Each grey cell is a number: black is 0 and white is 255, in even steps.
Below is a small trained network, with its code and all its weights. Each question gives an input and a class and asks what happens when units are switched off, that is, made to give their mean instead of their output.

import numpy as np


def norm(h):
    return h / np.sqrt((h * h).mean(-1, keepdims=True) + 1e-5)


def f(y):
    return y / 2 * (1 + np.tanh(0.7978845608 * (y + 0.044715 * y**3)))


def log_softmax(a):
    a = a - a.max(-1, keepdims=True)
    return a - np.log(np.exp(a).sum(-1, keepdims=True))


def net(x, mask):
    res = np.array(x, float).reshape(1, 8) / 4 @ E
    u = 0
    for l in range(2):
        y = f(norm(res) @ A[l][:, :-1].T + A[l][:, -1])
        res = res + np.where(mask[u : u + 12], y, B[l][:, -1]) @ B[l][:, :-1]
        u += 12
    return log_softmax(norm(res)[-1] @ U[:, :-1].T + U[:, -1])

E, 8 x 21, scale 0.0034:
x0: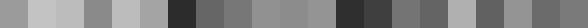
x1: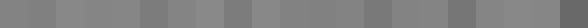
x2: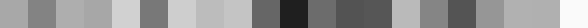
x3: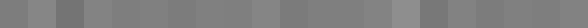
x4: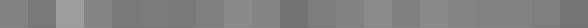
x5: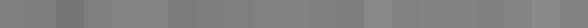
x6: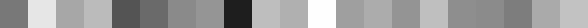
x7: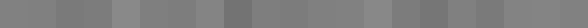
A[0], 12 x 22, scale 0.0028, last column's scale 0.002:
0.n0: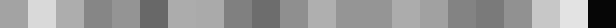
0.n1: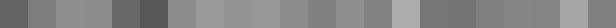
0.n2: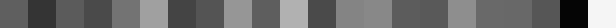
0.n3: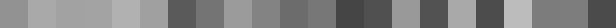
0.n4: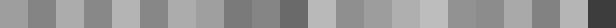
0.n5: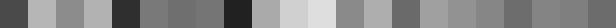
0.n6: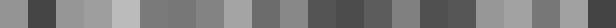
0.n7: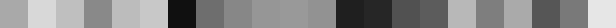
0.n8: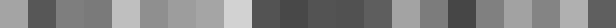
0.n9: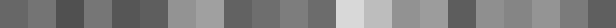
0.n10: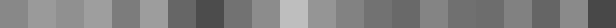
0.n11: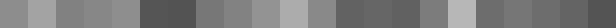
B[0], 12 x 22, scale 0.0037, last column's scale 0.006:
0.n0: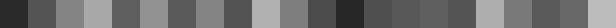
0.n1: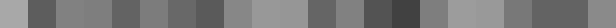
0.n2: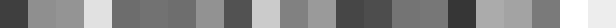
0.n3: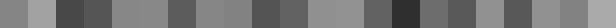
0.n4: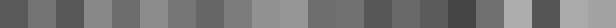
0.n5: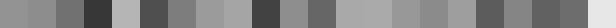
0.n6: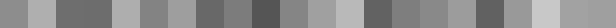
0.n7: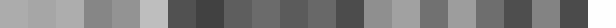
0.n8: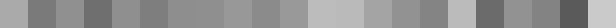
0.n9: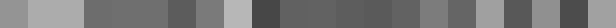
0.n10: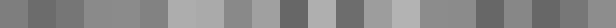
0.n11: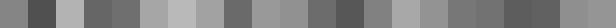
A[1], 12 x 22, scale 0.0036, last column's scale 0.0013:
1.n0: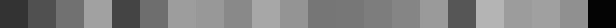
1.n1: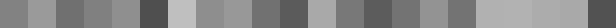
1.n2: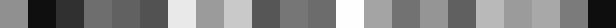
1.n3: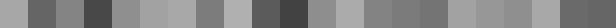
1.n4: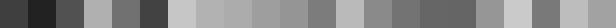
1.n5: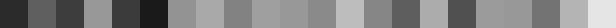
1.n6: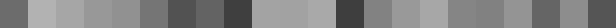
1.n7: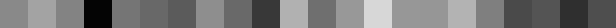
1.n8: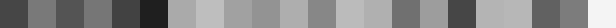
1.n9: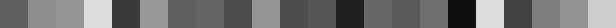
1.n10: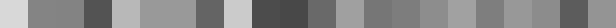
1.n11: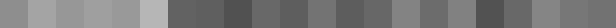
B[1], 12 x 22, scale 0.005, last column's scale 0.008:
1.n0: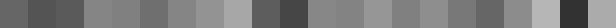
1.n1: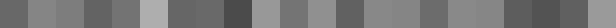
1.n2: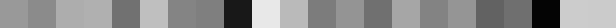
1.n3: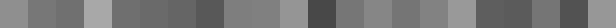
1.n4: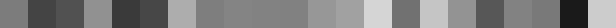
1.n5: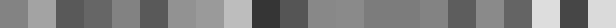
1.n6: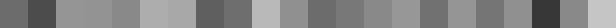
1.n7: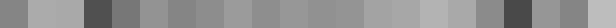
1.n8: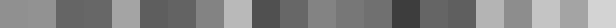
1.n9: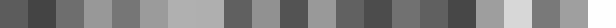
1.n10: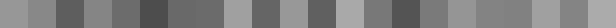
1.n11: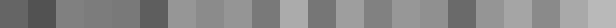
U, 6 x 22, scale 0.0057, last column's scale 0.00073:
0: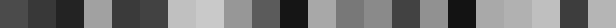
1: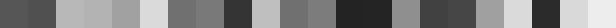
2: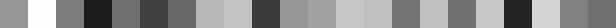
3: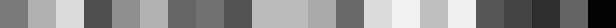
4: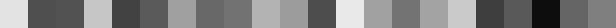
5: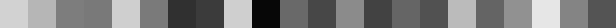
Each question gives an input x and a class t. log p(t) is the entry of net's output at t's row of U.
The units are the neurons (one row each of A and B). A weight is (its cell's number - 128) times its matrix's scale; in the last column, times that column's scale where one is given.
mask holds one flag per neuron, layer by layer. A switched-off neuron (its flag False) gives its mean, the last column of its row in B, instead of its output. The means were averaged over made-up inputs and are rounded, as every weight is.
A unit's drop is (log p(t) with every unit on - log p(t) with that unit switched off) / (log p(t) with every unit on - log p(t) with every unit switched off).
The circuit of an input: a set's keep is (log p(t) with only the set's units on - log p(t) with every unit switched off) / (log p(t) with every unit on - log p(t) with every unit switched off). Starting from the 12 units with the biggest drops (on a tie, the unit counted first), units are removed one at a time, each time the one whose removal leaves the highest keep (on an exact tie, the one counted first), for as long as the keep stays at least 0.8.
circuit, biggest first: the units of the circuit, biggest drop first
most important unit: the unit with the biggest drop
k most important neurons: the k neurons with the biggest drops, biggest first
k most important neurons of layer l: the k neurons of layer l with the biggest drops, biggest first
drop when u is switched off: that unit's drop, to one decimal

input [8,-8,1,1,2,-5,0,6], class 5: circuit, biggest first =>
[1.n2]
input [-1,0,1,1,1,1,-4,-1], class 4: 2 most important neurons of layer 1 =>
[1.n2, 1.n9]
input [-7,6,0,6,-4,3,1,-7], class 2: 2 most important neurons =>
[0.n2, 0.n0]
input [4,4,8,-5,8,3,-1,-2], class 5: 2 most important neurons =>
[0.n2, 0.n8]
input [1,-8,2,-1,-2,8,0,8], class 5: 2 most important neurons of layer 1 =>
[1.n9, 1.n2]
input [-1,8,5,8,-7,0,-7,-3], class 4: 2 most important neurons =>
[0.n7, 1.n2]
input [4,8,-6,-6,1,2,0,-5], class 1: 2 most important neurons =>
[0.n2, 0.n8]
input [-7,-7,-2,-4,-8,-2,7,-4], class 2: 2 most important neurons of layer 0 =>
[0.n5, 0.n2]
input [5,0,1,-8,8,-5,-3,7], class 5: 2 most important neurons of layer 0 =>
[0.n0, 0.n6]
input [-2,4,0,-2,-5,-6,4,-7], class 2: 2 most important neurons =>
[0.n5, 0.n2]
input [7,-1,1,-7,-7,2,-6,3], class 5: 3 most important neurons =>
[0.n0, 0.n6, 1.n2]
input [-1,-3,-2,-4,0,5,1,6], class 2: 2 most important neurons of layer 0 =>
[0.n5, 0.n7]
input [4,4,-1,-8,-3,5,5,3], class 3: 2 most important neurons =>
[0.n5, 0.n2]
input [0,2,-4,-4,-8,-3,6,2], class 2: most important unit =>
0.n7
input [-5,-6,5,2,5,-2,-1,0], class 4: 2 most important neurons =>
[1.n2, 0.n2]
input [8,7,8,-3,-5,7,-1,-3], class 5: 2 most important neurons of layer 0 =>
[0.n2, 0.n8]
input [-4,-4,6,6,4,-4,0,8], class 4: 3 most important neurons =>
[0.n2, 0.n8, 1.n2]
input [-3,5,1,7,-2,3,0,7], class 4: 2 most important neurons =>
[0.n2, 0.n0]
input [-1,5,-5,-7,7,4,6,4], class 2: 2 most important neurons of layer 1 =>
[1.n2, 1.n8]
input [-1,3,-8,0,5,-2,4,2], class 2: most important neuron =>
[0.n7]
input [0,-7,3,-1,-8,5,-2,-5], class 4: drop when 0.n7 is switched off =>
0.3
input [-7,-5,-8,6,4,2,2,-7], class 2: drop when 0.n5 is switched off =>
0.2
